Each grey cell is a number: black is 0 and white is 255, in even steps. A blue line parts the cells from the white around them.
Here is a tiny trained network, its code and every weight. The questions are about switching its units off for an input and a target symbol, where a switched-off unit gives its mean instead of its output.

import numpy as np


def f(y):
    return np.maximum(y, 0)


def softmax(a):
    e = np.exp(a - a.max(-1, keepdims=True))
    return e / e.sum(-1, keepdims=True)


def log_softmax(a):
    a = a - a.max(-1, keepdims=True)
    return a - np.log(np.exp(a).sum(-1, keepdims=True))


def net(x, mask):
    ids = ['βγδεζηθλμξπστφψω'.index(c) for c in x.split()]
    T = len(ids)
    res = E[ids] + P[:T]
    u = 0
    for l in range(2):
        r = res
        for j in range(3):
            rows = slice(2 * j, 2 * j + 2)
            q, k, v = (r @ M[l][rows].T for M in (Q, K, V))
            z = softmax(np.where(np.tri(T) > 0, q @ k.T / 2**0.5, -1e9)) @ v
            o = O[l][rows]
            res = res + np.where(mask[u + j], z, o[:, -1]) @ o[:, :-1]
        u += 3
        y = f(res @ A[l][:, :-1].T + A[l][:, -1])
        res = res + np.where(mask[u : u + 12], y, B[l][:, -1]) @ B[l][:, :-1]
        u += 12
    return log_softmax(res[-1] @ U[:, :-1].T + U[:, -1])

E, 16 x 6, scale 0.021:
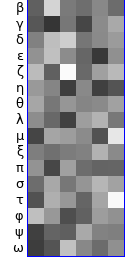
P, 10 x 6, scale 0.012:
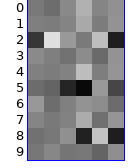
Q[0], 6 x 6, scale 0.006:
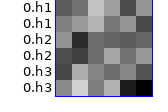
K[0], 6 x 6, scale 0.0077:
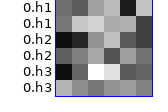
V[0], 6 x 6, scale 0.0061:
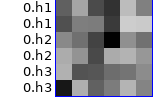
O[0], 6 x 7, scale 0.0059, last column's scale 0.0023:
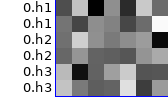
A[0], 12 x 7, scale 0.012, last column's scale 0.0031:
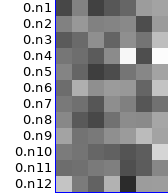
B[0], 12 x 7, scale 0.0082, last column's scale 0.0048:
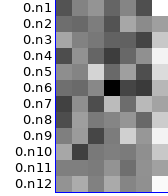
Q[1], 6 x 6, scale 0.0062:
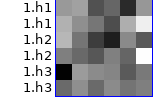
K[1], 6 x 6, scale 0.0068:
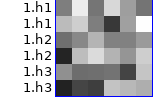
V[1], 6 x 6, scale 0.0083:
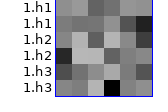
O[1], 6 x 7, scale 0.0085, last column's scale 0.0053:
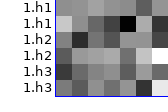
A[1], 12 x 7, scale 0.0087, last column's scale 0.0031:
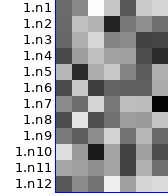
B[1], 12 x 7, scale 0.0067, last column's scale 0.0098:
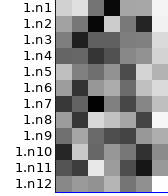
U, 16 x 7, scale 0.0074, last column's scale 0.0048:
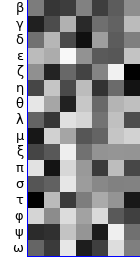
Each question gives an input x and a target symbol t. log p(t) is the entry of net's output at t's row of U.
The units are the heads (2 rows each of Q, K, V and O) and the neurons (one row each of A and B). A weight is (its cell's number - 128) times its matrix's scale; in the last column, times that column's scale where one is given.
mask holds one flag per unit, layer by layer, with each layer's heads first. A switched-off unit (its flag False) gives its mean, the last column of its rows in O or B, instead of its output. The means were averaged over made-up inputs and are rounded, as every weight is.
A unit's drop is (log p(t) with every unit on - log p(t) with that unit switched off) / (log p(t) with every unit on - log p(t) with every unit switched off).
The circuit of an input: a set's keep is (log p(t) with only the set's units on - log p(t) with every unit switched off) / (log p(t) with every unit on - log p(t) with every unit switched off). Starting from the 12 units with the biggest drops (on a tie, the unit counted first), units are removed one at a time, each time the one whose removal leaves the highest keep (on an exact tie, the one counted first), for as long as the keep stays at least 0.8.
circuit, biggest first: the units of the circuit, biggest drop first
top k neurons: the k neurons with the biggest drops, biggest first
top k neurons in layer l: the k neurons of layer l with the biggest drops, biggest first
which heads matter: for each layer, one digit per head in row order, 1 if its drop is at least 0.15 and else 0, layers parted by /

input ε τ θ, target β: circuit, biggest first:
(1.n2 0.n6 1.n1 1.n3)
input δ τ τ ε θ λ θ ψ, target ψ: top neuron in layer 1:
(1.n2)
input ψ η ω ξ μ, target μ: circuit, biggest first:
(1.n1 1.h2)
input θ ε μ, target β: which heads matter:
000 / 000
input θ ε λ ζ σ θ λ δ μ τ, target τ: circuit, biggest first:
(1.h1 0.n9)
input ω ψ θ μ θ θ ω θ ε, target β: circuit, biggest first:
(1.n2 1.n1)
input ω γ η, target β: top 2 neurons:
(0.n6 1.n2)
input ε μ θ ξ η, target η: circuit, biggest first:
(1.n10 1.h1 0.n12)
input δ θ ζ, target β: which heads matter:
000 / 001
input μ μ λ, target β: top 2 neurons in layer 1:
(1.n2 1.n6)
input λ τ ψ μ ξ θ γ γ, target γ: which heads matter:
001 / 001
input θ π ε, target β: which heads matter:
000 / 000
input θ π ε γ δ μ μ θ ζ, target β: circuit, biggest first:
(1.n2 1.n7)
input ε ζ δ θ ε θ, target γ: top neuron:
(1.n1)
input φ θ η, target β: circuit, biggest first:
(1.n1 1.h2)
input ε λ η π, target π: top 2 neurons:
(1.n5 0.n4)
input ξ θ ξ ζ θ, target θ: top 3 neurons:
(1.n5 0.n4 1.n8)
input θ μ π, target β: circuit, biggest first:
(1.n2 1.h1 0.n6)
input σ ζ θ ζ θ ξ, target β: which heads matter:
100 / 100
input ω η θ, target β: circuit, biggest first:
(1.n2 0.n6 1.n1 1.h1)
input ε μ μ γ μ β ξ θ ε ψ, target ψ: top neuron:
(1.n6)
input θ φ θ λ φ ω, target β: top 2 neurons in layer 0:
(0.n3 0.n1)
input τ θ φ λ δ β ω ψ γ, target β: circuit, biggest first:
(1.n2 1.h1 0.n3 1.n1)
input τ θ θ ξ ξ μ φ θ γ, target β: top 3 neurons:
(1.n2 0.n3 1.n1)
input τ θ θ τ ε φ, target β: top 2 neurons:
(1.n2 0.n1)
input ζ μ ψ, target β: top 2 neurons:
(1.n2 0.n6)
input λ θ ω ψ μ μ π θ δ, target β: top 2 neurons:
(1.n2 1.n1)
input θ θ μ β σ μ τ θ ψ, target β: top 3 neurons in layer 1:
(1.n2 1.n6 1.n1)
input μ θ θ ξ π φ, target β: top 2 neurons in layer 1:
(1.n2 1.n6)
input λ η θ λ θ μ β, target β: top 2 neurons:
(1.n2 0.n6)
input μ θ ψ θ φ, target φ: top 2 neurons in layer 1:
(1.n8 1.n7)
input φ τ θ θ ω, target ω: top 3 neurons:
(1.n2 1.n1 0.n9)
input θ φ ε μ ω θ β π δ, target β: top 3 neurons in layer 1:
(1.n2 1.n1 1.n3)
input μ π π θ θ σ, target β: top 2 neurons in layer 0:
(0.n1 0.n5)
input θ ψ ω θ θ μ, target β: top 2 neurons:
(1.n2 0.n1)
